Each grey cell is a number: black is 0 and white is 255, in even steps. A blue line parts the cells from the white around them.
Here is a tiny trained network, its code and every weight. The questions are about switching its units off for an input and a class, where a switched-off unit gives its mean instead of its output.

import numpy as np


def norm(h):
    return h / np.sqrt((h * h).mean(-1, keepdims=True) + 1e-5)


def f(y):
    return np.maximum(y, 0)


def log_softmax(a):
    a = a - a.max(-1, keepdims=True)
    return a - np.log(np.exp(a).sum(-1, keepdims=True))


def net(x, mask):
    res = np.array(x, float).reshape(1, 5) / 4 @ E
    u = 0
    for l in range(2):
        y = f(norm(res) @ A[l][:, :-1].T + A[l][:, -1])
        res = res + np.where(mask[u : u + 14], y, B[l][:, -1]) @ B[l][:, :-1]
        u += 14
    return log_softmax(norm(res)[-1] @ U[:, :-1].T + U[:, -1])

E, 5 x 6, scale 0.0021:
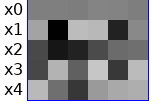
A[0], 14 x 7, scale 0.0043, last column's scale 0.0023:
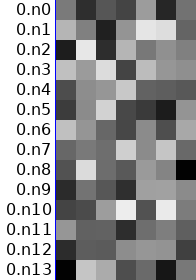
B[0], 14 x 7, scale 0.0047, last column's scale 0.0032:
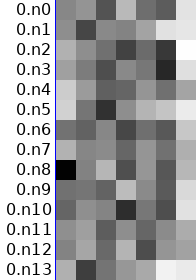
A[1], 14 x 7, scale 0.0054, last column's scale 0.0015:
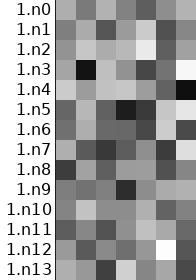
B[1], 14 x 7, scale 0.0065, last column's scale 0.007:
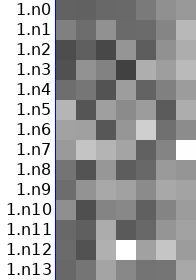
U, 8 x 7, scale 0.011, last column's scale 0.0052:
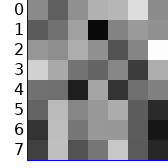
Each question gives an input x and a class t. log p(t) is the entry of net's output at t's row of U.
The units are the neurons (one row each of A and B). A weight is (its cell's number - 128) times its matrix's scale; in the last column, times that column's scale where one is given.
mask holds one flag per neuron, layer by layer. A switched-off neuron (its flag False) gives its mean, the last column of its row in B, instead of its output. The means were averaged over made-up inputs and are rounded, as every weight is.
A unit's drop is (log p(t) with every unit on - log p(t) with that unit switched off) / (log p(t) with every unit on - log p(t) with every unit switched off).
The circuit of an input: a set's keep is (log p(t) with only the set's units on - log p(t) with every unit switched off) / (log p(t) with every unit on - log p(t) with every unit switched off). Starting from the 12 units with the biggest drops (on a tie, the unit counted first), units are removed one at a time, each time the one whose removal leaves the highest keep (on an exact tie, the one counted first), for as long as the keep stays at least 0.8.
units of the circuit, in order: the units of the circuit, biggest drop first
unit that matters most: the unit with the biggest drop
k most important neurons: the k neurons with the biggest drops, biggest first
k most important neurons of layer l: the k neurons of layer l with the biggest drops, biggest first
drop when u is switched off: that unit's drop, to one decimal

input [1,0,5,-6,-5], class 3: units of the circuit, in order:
(0.n0)
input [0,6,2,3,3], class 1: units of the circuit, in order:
(1.n3; 0.n10)
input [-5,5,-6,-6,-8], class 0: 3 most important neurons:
(0.n5; 0.n2; 1.n3)
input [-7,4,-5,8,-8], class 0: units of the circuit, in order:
(0.n5; 1.n7; 1.n6)
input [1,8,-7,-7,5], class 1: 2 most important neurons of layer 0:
(0.n0; 0.n5)
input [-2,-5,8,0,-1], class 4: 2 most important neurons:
(0.n9; 0.n0)
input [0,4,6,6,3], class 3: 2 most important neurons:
(0.n10; 1.n5)
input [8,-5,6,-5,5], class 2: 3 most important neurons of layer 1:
(1.n3; 1.n7; 1.n11)
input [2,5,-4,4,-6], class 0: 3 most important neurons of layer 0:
(0.n5; 0.n2; 0.n3)
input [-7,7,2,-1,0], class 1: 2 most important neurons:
(1.n3; 0.n13)
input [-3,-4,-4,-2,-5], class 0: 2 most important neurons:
(0.n13; 0.n5)
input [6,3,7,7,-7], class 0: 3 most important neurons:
(0.n5; 0.n13; 0.n3)
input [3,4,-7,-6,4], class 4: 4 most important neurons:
(1.n4; 1.n2; 0.n2; 0.n10)
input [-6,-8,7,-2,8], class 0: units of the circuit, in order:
(0.n1)
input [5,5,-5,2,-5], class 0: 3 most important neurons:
(0.n5; 0.n2; 0.n0)
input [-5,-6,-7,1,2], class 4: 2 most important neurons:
(1.n2; 0.n10)
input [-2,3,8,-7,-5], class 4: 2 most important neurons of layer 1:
(1.n5; 1.n6)
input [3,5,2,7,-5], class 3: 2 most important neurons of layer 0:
(0.n10; 0.n1)
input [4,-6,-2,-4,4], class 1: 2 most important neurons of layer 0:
(0.n13; 0.n8)
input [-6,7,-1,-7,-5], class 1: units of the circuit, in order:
(1.n3)
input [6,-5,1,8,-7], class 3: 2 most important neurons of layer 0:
(0.n2; 0.n1)
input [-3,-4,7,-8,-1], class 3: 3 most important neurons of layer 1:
(1.n2; 1.n7; 1.n12)
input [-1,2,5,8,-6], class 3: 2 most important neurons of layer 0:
(0.n10; 0.n1)
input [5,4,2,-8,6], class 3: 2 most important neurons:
(0.n13; 0.n0)
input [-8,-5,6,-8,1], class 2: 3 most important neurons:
(1.n7; 1.n3; 0.n2)
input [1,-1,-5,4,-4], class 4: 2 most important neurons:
(0.n1; 1.n2)
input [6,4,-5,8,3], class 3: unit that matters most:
0.n10
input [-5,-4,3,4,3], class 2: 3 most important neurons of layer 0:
(0.n2; 0.n9; 0.n1)
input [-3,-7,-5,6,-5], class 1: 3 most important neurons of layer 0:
(0.n8; 0.n2; 0.n1)
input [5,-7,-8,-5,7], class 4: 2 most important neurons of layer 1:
(1.n2; 1.n3)
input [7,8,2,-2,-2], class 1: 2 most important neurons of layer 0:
(0.n13; 0.n1)
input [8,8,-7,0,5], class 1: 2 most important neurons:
(1.n3; 0.n10)
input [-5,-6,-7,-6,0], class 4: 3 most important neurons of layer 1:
(1.n2; 1.n3; 1.n10)
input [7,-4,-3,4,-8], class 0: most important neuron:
(0.n13)
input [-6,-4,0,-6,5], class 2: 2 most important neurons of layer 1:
(1.n7; 1.n3)
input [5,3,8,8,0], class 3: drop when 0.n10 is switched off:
0.4
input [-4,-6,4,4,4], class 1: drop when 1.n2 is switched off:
-0.1
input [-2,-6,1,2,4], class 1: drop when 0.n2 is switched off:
0.4
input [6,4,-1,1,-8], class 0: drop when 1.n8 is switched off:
0.0
